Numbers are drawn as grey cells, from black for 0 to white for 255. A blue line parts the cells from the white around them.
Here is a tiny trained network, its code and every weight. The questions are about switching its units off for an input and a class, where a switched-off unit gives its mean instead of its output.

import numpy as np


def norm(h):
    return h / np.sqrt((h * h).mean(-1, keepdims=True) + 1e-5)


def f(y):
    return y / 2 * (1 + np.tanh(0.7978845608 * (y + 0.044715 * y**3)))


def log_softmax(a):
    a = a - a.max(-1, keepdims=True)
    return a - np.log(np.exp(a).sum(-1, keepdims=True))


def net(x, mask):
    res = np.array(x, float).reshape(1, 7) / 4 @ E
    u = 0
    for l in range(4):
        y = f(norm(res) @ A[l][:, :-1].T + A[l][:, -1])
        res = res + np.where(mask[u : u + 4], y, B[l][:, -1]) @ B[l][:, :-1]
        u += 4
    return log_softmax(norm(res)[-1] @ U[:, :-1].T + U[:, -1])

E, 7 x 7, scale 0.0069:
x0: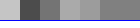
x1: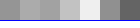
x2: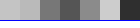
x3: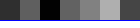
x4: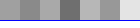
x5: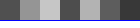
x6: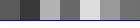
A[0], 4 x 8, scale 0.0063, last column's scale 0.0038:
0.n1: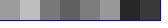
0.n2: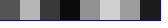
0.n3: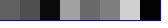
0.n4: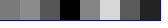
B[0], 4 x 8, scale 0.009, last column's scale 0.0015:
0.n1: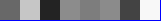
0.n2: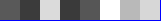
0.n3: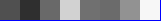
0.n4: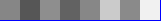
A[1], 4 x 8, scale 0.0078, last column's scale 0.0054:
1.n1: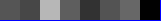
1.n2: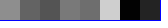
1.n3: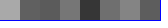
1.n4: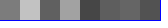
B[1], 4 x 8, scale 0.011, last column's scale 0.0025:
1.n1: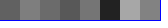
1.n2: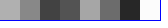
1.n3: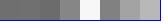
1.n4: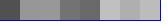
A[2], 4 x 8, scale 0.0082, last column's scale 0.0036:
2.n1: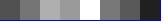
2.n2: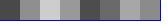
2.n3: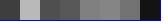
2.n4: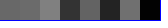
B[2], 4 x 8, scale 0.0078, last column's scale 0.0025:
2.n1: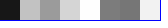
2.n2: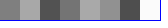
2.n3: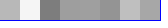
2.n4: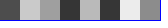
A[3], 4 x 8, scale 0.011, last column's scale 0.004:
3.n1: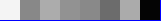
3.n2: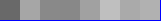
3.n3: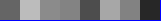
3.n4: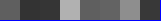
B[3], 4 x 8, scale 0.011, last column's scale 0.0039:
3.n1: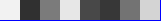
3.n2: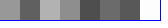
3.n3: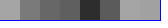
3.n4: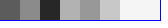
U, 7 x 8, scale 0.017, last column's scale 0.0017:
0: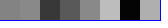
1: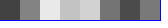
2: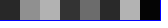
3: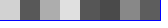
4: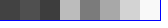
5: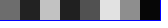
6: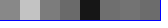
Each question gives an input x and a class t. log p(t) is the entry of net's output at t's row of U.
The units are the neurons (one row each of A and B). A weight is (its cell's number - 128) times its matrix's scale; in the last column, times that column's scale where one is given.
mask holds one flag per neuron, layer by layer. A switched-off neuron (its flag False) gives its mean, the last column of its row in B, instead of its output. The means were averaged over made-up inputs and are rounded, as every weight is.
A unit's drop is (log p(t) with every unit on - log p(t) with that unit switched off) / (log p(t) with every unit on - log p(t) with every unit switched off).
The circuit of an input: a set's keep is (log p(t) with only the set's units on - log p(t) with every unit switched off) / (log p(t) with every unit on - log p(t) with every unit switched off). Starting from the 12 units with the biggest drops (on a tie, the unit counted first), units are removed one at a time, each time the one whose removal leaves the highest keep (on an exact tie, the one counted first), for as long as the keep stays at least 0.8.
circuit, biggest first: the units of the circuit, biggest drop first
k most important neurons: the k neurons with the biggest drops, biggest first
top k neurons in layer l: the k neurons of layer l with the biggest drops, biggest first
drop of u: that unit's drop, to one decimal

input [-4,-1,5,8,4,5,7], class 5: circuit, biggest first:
[0.n2]
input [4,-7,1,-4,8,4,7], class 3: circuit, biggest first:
[3.n1, 0.n2]
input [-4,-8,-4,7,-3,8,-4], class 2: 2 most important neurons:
[2.n4, 1.n1]
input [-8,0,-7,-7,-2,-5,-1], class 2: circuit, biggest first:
[3.n1, 2.n2, 3.n4]
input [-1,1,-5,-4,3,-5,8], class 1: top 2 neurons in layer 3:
[3.n3, 3.n4]
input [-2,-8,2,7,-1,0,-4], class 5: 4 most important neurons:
[0.n2, 0.n4, 2.n1, 3.n1]
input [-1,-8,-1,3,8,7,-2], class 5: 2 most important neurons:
[0.n2, 0.n4]
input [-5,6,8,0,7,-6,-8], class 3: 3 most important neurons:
[3.n1, 3.n2, 2.n2]
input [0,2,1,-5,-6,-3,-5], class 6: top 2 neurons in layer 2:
[2.n2, 2.n3]
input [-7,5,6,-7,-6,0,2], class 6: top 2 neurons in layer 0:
[0.n1, 0.n4]
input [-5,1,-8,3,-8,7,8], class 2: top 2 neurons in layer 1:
[1.n1, 1.n3]
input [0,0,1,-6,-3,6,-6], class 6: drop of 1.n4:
0.1
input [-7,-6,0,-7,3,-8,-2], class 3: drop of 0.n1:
0.1
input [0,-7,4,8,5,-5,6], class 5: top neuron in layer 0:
[0.n2]
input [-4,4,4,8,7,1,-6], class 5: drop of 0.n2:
0.9
